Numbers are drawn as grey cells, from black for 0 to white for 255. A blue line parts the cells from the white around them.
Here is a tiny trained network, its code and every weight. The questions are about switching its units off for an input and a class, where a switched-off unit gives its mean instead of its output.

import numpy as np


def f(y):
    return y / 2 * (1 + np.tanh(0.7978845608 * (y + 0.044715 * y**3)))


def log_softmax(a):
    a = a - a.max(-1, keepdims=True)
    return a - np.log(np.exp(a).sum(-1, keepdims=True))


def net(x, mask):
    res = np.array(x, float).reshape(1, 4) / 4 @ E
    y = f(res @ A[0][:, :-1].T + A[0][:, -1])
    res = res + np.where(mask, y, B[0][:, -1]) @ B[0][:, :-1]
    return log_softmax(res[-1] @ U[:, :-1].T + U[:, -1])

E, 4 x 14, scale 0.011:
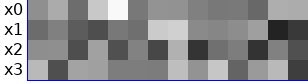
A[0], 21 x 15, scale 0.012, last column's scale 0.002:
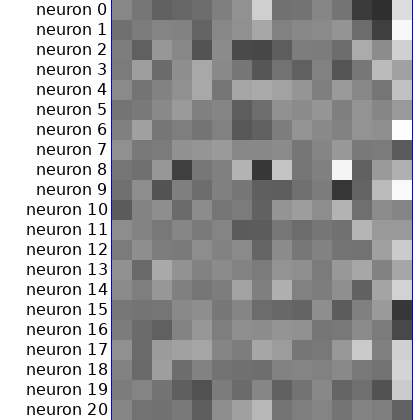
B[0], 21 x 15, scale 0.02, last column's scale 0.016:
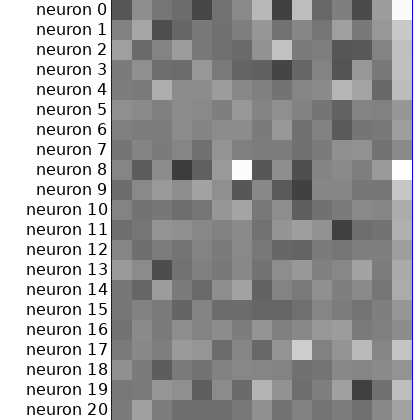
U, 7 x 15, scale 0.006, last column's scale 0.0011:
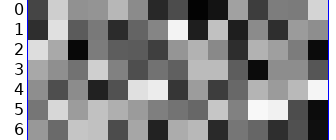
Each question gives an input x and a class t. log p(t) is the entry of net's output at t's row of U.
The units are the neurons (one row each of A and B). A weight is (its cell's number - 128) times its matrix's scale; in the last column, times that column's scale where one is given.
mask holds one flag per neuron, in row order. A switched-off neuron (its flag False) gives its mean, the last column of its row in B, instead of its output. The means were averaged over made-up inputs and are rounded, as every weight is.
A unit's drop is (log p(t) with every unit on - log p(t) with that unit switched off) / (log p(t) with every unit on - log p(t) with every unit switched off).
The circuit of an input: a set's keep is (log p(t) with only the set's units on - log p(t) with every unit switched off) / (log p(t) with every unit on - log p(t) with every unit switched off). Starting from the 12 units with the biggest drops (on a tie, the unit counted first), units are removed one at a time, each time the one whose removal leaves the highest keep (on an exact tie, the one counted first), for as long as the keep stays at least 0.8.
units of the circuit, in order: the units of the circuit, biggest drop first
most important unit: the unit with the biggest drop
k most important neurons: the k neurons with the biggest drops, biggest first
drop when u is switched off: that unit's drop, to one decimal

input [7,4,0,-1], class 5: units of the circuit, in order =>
(neuron 8; neuron 0; neuron 4)
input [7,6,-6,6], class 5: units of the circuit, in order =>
(neuron 17)
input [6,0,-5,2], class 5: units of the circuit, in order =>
(neuron 17; neuron 4)
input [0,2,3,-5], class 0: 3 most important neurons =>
(neuron 9; neuron 1; neuron 3)
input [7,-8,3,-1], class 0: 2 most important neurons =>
(neuron 3; neuron 9)
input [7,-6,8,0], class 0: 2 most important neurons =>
(neuron 9; neuron 3)
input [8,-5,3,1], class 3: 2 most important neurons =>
(neuron 17; neuron 11)
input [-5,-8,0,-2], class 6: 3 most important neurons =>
(neuron 2; neuron 17; neuron 9)
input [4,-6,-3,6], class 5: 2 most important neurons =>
(neuron 17; neuron 4)
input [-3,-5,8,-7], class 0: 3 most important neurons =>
(neuron 3; neuron 9; neuron 15)
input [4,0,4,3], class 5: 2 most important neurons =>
(neuron 0; neuron 8)
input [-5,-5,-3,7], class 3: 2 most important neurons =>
(neuron 2; neuron 17)
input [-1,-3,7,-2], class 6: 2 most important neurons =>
(neuron 2; neuron 19)
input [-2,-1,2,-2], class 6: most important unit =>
neuron 0
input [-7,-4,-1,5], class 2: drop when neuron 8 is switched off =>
0.2
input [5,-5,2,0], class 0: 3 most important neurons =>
(neuron 3; neuron 9; neuron 15)
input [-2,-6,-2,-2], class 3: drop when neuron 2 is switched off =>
0.3
